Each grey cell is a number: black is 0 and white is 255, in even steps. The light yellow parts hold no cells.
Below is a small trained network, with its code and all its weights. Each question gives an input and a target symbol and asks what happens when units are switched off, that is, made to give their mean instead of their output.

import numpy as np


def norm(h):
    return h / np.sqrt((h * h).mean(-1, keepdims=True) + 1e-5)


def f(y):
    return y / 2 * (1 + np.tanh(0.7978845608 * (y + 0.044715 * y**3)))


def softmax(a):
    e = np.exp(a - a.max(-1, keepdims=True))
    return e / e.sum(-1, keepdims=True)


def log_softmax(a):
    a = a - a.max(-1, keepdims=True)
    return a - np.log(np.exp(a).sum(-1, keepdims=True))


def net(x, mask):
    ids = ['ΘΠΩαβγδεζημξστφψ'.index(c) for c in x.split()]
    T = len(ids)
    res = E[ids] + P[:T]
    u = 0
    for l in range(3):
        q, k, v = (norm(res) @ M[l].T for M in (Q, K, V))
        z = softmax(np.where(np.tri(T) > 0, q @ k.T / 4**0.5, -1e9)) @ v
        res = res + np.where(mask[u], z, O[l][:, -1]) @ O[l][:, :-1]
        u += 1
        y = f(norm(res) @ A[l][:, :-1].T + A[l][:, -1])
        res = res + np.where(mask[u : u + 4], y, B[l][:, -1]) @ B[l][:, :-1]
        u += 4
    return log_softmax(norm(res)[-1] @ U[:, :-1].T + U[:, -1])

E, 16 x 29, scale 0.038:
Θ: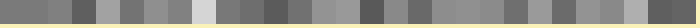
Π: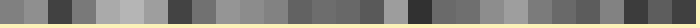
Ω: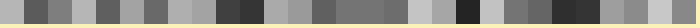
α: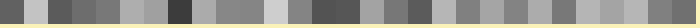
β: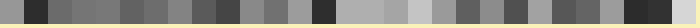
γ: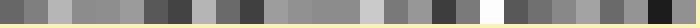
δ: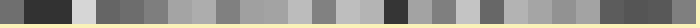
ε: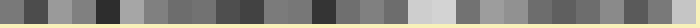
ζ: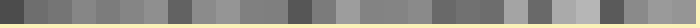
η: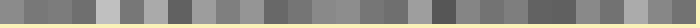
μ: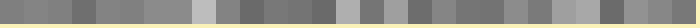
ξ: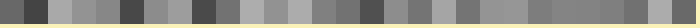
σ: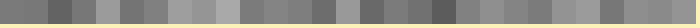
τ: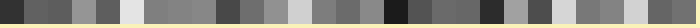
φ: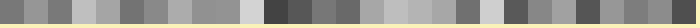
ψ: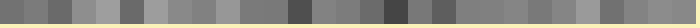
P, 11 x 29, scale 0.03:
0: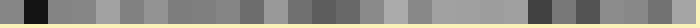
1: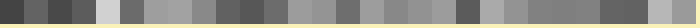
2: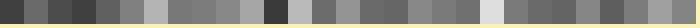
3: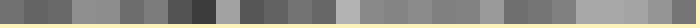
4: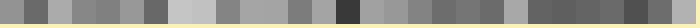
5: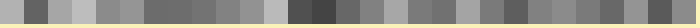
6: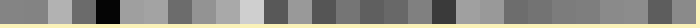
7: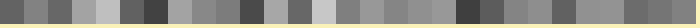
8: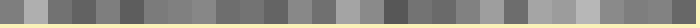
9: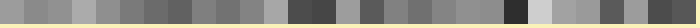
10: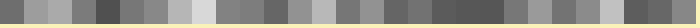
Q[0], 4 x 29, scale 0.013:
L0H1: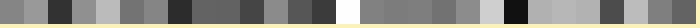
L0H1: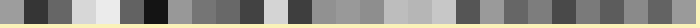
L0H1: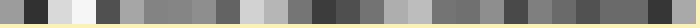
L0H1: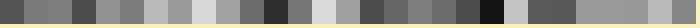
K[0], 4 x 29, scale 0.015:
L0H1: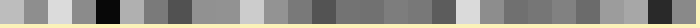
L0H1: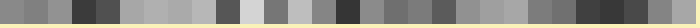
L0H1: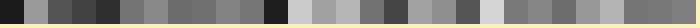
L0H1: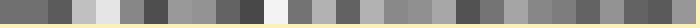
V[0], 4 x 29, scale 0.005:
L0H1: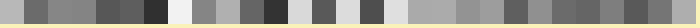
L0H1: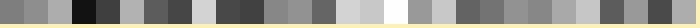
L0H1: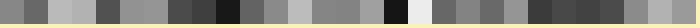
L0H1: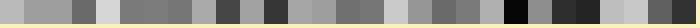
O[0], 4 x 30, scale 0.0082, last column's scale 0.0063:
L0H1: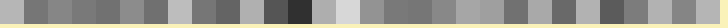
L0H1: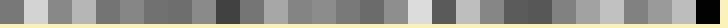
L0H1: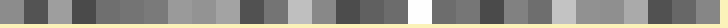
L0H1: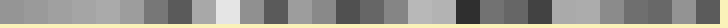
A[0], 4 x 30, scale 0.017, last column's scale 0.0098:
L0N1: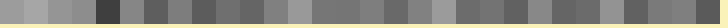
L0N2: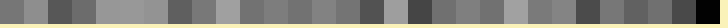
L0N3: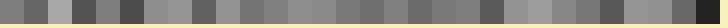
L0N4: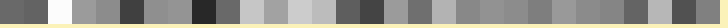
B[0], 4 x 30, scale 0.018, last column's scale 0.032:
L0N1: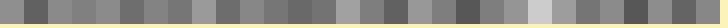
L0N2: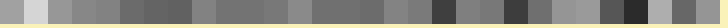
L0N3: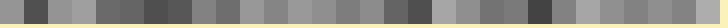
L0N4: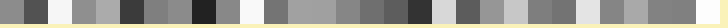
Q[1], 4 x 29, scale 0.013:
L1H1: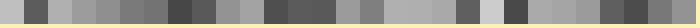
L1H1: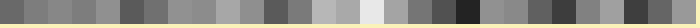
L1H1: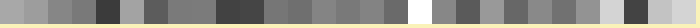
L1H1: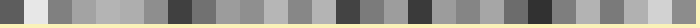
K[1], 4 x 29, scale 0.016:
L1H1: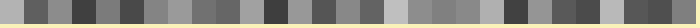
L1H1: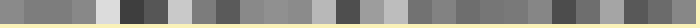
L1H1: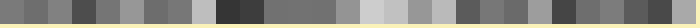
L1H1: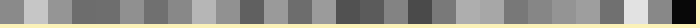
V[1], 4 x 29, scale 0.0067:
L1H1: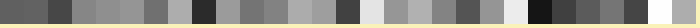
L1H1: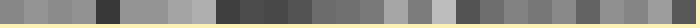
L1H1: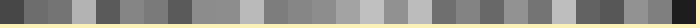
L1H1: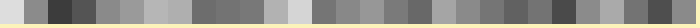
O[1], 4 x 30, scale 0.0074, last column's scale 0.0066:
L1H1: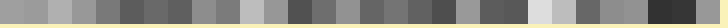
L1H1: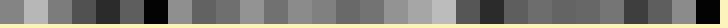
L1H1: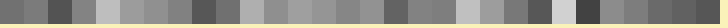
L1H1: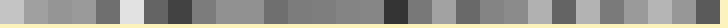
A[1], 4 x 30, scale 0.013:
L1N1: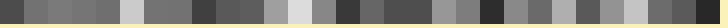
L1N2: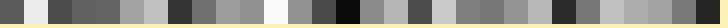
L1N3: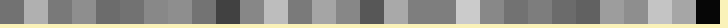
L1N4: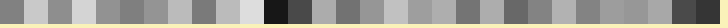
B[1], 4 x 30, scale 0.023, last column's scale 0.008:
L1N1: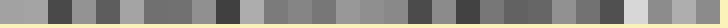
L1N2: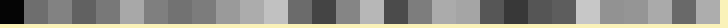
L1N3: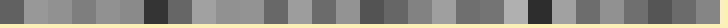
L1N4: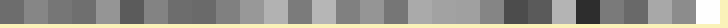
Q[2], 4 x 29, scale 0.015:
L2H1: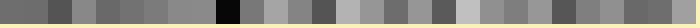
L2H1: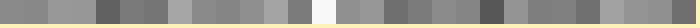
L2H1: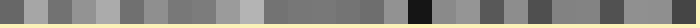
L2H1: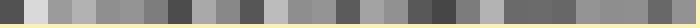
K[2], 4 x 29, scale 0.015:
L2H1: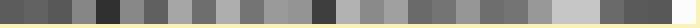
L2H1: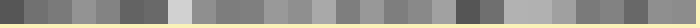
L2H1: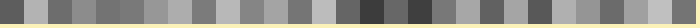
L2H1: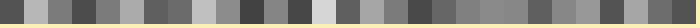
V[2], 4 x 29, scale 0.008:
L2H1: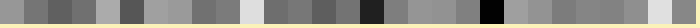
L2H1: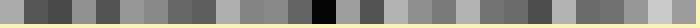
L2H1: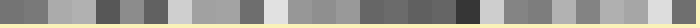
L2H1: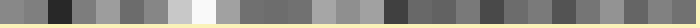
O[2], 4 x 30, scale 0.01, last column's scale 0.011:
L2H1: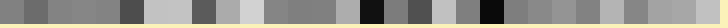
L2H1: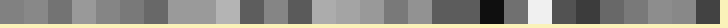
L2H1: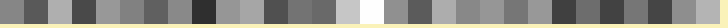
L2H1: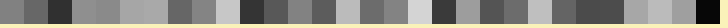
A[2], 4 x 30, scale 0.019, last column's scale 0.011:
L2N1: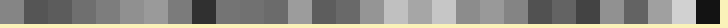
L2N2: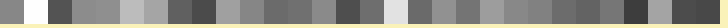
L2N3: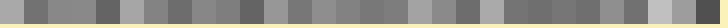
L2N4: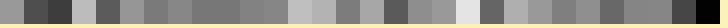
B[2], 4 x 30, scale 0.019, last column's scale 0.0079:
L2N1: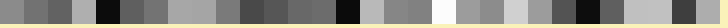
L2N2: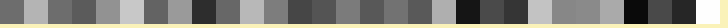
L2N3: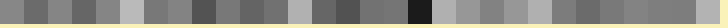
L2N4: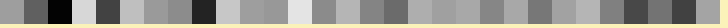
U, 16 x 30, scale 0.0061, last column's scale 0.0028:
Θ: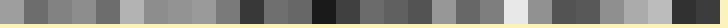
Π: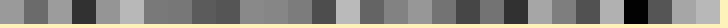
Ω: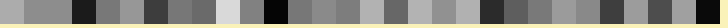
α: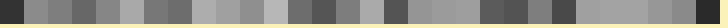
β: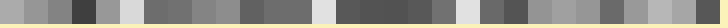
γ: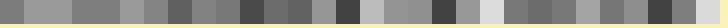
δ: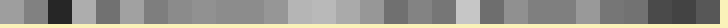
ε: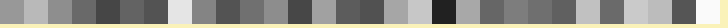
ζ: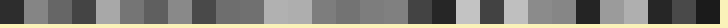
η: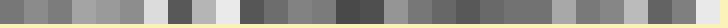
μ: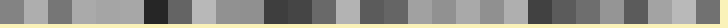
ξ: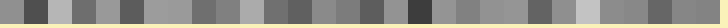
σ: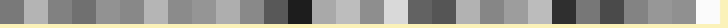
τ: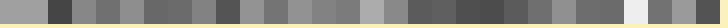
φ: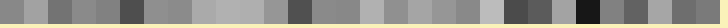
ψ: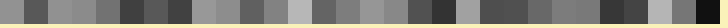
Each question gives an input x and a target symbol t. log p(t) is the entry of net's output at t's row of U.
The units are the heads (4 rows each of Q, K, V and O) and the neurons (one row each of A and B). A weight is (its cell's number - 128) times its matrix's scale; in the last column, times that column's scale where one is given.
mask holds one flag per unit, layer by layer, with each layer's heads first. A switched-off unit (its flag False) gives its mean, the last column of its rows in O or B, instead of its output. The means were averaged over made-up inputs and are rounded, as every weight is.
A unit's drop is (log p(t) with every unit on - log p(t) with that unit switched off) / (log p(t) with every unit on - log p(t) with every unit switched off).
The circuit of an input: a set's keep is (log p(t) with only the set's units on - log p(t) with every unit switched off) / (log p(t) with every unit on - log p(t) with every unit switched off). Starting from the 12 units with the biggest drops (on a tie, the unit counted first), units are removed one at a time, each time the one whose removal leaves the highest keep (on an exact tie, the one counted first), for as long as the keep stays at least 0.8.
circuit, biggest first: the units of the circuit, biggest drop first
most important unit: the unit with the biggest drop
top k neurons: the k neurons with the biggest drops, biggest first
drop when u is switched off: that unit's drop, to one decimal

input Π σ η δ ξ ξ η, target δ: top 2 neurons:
L0N4; L2N4
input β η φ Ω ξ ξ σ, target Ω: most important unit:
L0N4
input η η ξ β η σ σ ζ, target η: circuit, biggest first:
L0N4; L0H1; L2H1
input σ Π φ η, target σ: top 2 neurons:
L0N4; L0N3
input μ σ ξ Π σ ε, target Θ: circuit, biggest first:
L0N4; L2N1
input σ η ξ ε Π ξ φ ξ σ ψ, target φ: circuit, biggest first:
L0H1; L0N4; L1N4
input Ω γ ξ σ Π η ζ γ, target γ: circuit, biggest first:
L0N4; L2H1
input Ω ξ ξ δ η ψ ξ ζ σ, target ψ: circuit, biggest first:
L0N4; L0H1; L0N2
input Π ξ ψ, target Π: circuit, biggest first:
L0H1; L0N4; L2N2; L0N2
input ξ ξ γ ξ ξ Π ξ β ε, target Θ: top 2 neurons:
L0N4; L2N3
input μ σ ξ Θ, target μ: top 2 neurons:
L0N4; L1N3
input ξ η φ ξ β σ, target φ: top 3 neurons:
L0N4; L1N4; L0N3
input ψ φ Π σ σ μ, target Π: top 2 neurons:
L0N4; L2N2
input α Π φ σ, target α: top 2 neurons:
L0N4; L1N2
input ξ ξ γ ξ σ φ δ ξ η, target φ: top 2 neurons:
L0N4; L1N4
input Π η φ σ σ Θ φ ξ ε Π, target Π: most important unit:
L2N2
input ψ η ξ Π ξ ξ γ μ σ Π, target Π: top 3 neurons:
L0N2; L2N2; L0N4
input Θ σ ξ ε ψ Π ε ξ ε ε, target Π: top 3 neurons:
L0N4; L0N1; L2N1
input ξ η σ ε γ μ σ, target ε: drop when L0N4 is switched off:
0.8
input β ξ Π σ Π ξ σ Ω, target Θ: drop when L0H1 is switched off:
0.0
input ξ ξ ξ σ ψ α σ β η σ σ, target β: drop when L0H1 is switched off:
0.8
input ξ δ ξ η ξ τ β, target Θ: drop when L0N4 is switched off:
1.0
